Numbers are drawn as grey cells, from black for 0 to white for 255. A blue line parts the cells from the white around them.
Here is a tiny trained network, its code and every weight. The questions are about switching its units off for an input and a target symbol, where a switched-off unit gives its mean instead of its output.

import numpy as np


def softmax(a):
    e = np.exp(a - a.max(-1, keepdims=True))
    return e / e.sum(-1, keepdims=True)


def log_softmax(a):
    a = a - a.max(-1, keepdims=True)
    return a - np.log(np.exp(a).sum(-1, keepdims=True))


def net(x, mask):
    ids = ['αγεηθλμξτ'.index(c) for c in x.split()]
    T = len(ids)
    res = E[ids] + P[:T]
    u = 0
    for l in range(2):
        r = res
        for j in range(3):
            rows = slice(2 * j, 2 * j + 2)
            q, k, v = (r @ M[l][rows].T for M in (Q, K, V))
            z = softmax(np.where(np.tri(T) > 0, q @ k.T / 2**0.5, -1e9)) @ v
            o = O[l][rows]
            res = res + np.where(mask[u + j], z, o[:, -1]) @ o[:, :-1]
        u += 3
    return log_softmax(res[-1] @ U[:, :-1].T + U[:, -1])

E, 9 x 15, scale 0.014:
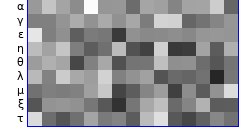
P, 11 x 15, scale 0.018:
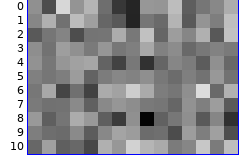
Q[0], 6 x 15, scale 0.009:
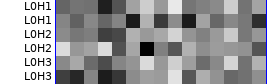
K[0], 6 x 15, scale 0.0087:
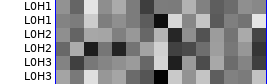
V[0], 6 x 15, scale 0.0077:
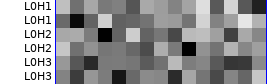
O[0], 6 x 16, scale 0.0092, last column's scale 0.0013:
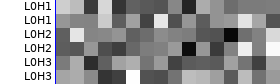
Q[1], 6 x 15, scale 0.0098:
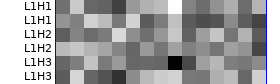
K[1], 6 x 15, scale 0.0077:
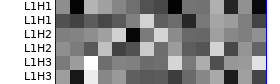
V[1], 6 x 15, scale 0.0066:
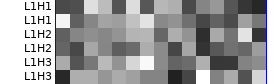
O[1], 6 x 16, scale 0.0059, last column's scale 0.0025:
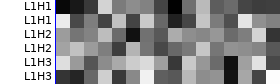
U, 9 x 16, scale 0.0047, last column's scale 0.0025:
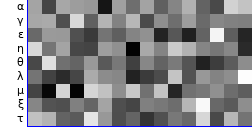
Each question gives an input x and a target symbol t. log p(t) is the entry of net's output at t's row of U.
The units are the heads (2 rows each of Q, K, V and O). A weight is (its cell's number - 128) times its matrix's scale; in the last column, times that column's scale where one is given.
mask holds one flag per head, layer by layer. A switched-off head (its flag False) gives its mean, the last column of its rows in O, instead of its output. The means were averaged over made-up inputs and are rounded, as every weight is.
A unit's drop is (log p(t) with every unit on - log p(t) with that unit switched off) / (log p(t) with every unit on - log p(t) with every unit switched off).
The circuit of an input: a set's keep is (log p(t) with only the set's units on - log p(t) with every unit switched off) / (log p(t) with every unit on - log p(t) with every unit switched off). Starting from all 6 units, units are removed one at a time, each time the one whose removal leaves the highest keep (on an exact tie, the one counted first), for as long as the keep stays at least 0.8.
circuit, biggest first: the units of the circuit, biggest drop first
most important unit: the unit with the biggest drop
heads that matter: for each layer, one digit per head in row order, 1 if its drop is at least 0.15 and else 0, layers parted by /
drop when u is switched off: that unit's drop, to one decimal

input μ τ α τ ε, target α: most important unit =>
L0H3
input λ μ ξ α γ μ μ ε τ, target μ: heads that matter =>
100 / 000
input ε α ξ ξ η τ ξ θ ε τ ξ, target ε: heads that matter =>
010 / 000
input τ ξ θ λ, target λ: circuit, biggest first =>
(L1H1; L0H1)
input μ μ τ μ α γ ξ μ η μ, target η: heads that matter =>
100 / 010
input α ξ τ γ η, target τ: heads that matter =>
000 / 001
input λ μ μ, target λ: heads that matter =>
000 / 100
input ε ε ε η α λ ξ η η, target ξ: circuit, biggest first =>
(L1H3; L0H2)
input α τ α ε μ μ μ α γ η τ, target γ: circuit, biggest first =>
(L0H1; L1H3)
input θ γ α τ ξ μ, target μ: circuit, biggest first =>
(L0H1; L1H2)
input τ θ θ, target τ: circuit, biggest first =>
(L1H3; L0H3)
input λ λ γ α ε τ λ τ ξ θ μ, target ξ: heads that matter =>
000 / 101
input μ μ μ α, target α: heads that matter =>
001 / 010
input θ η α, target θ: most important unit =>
L0H2
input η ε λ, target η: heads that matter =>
001 / 000
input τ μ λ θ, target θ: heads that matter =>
110 / 000
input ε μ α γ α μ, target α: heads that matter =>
101 / 010
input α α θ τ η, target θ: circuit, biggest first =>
(L0H2; L0H1)
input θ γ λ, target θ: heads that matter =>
010 / 000
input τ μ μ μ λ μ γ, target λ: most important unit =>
L1H1
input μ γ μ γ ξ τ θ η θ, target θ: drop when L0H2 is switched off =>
0.3
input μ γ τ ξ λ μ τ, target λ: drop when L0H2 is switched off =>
0.1
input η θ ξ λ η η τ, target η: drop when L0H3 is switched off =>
0.4
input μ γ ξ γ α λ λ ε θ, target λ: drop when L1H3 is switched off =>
0.0
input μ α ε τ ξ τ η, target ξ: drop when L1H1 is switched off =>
0.2
